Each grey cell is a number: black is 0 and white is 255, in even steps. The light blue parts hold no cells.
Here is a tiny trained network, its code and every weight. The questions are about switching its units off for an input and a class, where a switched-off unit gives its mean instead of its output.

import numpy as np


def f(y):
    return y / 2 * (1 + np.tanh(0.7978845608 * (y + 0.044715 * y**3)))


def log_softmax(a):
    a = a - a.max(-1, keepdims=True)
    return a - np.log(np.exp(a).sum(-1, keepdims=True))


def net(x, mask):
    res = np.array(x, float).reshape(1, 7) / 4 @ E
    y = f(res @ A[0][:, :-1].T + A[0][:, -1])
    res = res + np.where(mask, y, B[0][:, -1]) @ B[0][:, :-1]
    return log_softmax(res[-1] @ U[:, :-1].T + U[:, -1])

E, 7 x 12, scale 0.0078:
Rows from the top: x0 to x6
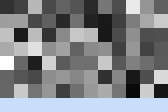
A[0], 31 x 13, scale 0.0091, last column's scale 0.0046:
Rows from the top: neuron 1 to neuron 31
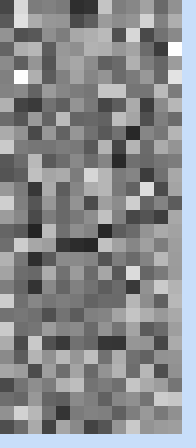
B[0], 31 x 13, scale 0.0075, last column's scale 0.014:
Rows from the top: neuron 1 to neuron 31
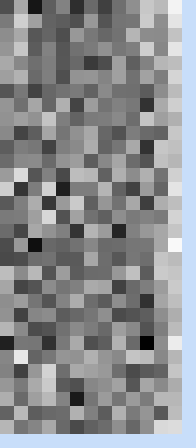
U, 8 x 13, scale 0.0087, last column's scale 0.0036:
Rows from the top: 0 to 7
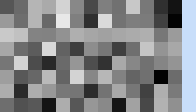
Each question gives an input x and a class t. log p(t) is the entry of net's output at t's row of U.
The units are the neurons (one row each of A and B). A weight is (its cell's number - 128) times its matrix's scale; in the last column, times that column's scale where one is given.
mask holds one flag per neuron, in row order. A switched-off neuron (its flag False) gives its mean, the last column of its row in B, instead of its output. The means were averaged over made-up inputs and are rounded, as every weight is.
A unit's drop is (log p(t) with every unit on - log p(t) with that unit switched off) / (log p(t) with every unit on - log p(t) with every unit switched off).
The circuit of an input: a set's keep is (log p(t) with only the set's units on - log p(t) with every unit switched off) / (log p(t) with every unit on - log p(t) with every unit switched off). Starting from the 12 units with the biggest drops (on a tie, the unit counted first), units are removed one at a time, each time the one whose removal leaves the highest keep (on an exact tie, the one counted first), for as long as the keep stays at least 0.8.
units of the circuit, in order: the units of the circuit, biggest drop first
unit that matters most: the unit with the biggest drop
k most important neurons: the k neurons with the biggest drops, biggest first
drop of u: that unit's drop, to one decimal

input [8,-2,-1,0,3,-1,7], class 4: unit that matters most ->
neuron 17
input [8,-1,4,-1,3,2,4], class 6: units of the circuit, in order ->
[neuron 1; neuron 18]
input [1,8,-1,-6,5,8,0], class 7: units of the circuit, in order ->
[neuron 8; neuron 19]
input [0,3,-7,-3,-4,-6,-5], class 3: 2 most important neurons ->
[neuron 25; neuron 23]
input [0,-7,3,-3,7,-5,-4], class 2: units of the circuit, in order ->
[neuron 1; neuron 13]
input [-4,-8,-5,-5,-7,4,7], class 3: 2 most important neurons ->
[neuron 14; neuron 25]
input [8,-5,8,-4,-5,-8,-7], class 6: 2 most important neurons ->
[neuron 31; neuron 28]
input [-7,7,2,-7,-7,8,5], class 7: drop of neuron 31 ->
0.2
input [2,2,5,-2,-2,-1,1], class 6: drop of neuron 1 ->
0.1
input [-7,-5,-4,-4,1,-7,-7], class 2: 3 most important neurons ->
[neuron 25; neuron 1; neuron 18]
